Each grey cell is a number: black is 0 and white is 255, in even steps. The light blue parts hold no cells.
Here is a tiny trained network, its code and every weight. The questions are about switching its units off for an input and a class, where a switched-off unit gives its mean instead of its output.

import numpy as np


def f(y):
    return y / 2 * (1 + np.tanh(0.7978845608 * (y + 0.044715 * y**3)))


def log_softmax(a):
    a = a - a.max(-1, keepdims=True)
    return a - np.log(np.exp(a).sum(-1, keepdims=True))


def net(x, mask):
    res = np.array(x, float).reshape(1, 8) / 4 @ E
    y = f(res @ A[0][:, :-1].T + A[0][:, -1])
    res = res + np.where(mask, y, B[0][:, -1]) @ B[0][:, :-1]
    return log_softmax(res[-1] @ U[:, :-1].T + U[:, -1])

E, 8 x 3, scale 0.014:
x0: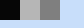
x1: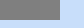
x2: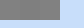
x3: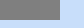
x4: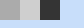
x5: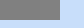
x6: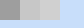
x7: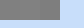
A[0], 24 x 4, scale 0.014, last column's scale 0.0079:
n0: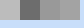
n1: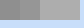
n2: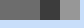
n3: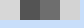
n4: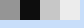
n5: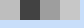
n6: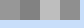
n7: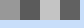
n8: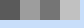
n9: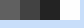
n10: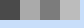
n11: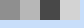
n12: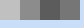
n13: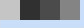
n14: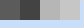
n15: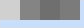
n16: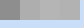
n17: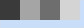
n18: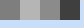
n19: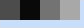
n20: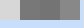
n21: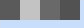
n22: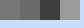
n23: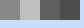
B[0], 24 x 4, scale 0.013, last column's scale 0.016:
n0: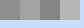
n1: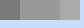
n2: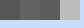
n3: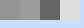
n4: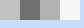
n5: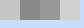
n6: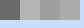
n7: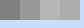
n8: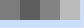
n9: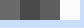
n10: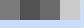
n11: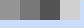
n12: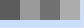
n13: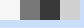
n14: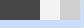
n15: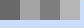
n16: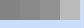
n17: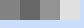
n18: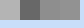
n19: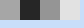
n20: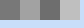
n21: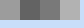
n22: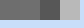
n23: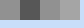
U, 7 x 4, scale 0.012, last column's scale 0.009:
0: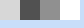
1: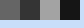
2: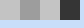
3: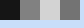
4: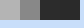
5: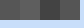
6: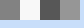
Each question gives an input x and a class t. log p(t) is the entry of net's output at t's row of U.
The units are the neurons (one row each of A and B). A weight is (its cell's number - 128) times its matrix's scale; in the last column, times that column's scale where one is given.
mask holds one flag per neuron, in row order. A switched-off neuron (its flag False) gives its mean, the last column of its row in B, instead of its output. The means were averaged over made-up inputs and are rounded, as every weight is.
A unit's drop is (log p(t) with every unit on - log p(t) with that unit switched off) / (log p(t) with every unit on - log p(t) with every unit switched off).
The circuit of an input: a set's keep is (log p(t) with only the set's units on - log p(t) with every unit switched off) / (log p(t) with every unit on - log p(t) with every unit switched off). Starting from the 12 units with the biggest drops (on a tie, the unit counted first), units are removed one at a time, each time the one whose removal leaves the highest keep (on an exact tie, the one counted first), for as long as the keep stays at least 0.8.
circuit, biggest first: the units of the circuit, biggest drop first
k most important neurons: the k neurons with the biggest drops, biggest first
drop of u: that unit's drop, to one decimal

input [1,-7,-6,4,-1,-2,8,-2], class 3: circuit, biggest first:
(n13 n4)
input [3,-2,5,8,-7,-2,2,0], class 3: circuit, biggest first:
(n14 n13)
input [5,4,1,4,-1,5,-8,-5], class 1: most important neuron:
(n19)
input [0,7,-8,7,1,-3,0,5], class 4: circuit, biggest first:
(n14 n4)
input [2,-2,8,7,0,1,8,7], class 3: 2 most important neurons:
(n13 n4)
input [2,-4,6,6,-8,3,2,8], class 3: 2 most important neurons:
(n14 n13)
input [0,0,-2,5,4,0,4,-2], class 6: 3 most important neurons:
(n19 n4 n14)
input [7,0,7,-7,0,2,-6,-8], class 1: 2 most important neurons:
(n19 n17)
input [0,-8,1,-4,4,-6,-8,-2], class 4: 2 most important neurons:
(n13 n14)
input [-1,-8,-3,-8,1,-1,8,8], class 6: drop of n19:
0.2
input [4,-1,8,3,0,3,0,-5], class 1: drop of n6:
0.1
